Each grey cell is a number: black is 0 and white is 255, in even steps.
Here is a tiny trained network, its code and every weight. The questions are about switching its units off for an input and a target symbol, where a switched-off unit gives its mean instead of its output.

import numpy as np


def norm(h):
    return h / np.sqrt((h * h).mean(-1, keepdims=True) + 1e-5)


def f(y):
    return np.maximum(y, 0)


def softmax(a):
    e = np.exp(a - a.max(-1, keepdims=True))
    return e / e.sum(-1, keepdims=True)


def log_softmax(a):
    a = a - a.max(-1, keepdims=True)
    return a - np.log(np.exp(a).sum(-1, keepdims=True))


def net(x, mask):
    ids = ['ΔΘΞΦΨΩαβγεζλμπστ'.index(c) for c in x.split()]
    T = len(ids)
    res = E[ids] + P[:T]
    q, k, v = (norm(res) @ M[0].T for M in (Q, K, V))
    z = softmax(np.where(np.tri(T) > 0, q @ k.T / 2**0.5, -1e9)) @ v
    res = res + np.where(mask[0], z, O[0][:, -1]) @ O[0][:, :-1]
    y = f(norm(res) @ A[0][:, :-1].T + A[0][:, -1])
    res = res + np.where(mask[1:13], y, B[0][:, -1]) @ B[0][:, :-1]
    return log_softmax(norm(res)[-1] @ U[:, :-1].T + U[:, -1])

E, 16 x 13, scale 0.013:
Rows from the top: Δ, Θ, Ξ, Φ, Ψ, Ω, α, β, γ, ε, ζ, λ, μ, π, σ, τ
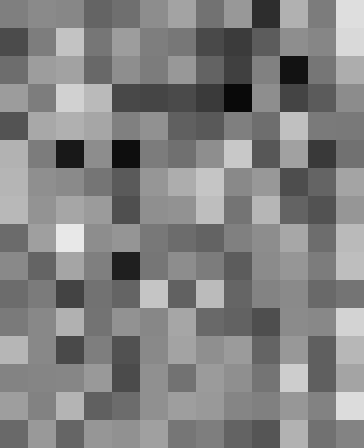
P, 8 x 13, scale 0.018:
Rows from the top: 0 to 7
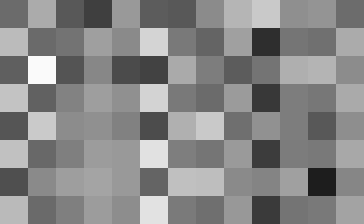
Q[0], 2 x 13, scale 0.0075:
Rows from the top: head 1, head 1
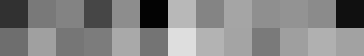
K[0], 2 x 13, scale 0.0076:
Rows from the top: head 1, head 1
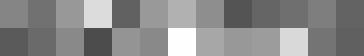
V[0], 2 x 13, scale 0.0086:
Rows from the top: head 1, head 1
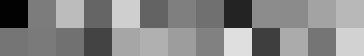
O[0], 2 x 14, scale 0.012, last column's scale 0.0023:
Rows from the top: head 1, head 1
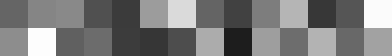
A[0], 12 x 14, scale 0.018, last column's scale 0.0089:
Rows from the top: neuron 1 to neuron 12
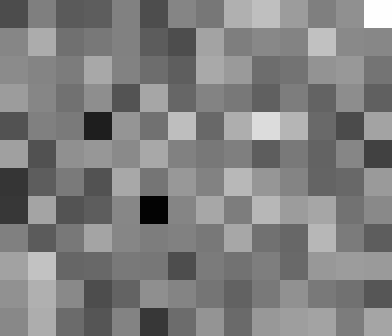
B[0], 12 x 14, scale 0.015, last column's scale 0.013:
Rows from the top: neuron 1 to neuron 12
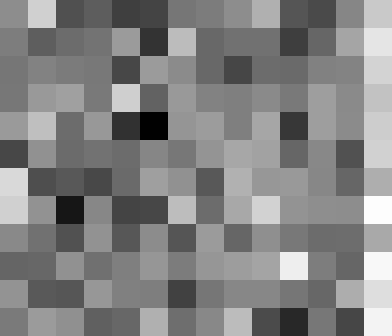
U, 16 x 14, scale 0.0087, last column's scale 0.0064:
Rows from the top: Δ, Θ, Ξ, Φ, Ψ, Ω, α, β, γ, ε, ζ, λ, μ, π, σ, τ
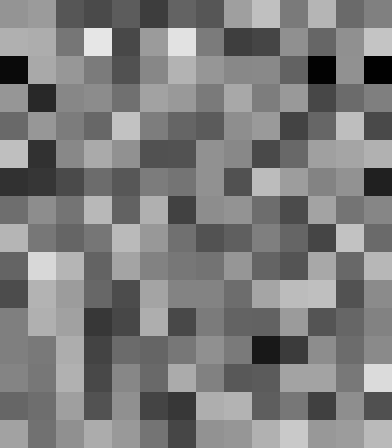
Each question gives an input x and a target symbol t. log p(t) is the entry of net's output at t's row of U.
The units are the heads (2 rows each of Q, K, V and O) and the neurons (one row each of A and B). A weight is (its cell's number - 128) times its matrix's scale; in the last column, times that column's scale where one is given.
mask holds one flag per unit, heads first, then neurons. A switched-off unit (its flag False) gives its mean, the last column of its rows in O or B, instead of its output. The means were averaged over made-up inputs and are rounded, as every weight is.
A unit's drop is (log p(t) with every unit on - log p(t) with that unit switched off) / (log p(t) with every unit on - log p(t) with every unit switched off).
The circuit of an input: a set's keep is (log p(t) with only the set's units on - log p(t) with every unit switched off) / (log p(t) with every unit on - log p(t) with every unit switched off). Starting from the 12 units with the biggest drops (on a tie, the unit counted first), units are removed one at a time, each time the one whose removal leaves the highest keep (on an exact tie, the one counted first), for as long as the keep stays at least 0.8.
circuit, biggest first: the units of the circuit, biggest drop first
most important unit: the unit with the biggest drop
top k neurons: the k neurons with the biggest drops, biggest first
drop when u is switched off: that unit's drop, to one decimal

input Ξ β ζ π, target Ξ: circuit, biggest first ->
head 1; neuron 8; neuron 7
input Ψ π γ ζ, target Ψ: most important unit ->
neuron 4
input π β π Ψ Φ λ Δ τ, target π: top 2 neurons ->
neuron 10; neuron 2
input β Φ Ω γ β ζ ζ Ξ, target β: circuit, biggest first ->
head 1; neuron 8; neuron 2; neuron 9
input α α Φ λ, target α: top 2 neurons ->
neuron 12; neuron 10
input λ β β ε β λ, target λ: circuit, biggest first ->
neuron 8; neuron 2; neuron 5
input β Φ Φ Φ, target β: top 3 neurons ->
neuron 8; neuron 6; neuron 2
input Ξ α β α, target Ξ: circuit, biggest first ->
head 1; neuron 8; neuron 7
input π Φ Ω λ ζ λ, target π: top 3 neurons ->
neuron 10; neuron 2; neuron 8
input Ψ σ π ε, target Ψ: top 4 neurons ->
neuron 4; neuron 10; neuron 8; neuron 12
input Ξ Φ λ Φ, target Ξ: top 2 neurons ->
neuron 6; neuron 8
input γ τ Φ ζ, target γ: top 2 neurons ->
neuron 11; neuron 10
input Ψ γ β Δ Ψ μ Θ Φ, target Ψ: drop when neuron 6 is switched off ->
0.2
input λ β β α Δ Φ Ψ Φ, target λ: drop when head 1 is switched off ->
1.3
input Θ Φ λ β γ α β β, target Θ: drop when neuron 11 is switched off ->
0.0
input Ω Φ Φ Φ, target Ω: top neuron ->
neuron 2
